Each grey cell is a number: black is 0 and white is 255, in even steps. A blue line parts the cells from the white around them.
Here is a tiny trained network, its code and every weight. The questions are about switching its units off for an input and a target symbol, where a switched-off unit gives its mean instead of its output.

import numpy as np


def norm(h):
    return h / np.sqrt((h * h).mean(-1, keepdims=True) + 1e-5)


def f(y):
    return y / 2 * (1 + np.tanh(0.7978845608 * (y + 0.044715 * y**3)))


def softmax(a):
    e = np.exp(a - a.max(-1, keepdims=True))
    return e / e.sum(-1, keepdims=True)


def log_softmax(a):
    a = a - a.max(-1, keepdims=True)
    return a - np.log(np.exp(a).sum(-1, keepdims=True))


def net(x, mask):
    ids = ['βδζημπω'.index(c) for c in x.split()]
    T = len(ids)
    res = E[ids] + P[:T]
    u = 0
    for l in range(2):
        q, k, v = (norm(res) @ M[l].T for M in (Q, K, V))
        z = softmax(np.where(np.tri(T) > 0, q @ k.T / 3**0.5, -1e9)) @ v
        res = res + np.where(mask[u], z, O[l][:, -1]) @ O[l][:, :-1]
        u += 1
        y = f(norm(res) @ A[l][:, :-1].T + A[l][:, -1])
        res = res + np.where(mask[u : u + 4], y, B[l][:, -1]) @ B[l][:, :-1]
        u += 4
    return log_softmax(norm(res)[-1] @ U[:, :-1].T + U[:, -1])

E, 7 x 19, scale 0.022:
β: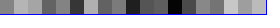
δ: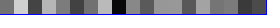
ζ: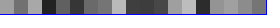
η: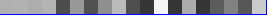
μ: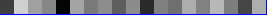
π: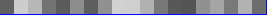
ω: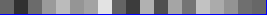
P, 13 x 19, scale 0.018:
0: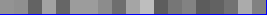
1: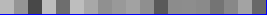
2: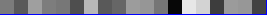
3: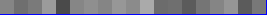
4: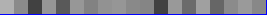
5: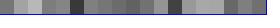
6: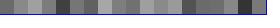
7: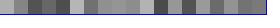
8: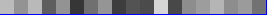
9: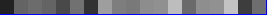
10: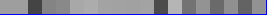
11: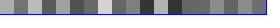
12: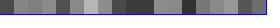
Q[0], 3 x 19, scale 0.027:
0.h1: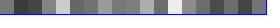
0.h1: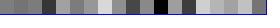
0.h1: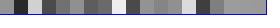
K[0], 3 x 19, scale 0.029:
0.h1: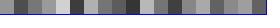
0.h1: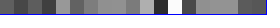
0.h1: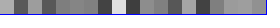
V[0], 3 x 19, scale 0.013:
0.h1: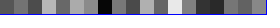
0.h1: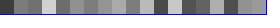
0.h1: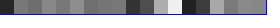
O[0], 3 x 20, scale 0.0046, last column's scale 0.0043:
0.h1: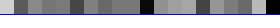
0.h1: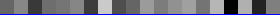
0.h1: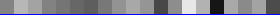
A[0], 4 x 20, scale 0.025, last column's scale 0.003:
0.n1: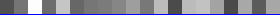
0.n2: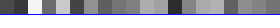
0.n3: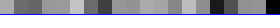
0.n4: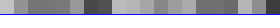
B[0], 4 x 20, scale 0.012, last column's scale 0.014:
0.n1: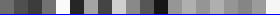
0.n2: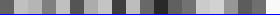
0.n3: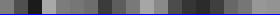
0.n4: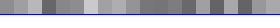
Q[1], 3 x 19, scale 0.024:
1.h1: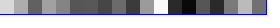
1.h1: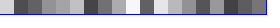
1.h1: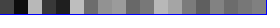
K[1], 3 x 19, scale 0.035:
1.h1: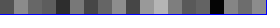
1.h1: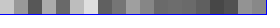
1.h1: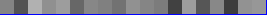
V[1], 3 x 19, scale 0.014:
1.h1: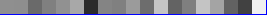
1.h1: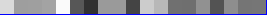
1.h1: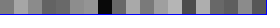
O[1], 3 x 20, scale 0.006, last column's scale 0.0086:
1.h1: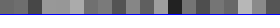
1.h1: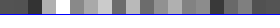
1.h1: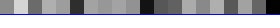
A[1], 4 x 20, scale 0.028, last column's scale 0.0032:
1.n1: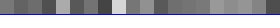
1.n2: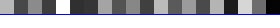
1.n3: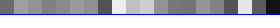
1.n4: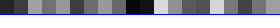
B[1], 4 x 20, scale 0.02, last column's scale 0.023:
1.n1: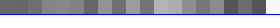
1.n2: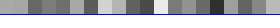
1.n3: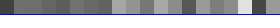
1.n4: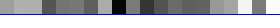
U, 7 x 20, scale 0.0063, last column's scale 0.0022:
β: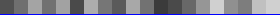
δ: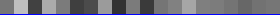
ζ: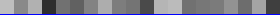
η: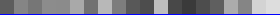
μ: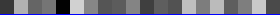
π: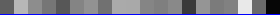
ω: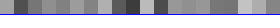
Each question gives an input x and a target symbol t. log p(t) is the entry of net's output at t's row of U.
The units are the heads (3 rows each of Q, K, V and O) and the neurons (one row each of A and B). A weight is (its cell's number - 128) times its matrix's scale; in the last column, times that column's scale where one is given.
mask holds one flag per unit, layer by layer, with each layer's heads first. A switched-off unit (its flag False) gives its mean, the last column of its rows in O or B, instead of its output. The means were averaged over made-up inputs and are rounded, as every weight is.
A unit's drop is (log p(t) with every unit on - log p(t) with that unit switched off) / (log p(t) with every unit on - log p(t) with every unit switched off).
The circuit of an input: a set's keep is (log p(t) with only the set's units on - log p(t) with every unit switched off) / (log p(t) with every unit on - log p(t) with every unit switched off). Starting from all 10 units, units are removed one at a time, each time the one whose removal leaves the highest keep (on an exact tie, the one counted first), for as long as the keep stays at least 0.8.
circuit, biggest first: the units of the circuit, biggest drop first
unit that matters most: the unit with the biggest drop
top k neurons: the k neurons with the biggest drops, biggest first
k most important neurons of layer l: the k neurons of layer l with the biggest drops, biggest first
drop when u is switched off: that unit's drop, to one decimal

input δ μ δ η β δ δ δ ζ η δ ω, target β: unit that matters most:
0.n2
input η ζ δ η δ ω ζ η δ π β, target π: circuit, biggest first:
[0.h1 0.n2 1.n3]
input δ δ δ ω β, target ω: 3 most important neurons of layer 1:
[1.n2 1.n4 1.n1]
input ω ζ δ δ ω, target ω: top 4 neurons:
[0.n1 1.n4 1.n1 1.n2]
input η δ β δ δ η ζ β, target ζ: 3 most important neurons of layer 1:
[1.n4 1.n3 1.n2]
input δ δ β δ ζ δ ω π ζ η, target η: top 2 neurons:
[0.n1 1.n4]
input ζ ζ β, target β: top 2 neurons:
[0.n2 1.n4]
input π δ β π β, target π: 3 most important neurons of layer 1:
[1.n3 1.n4 1.n2]
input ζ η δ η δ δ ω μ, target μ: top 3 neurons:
[0.n1 1.n4 1.n2]
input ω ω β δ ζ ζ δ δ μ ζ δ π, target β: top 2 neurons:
[0.n4 0.n2]
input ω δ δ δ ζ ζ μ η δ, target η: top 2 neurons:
[1.n2 0.n1]
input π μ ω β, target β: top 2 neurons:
[0.n2 1.n2]
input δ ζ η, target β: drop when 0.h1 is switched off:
0.8
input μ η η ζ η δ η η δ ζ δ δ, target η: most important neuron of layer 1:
[1.n2]
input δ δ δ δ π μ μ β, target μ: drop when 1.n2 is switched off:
0.3
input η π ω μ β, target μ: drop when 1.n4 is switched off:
0.2
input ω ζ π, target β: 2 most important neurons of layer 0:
[0.n2 0.n4]
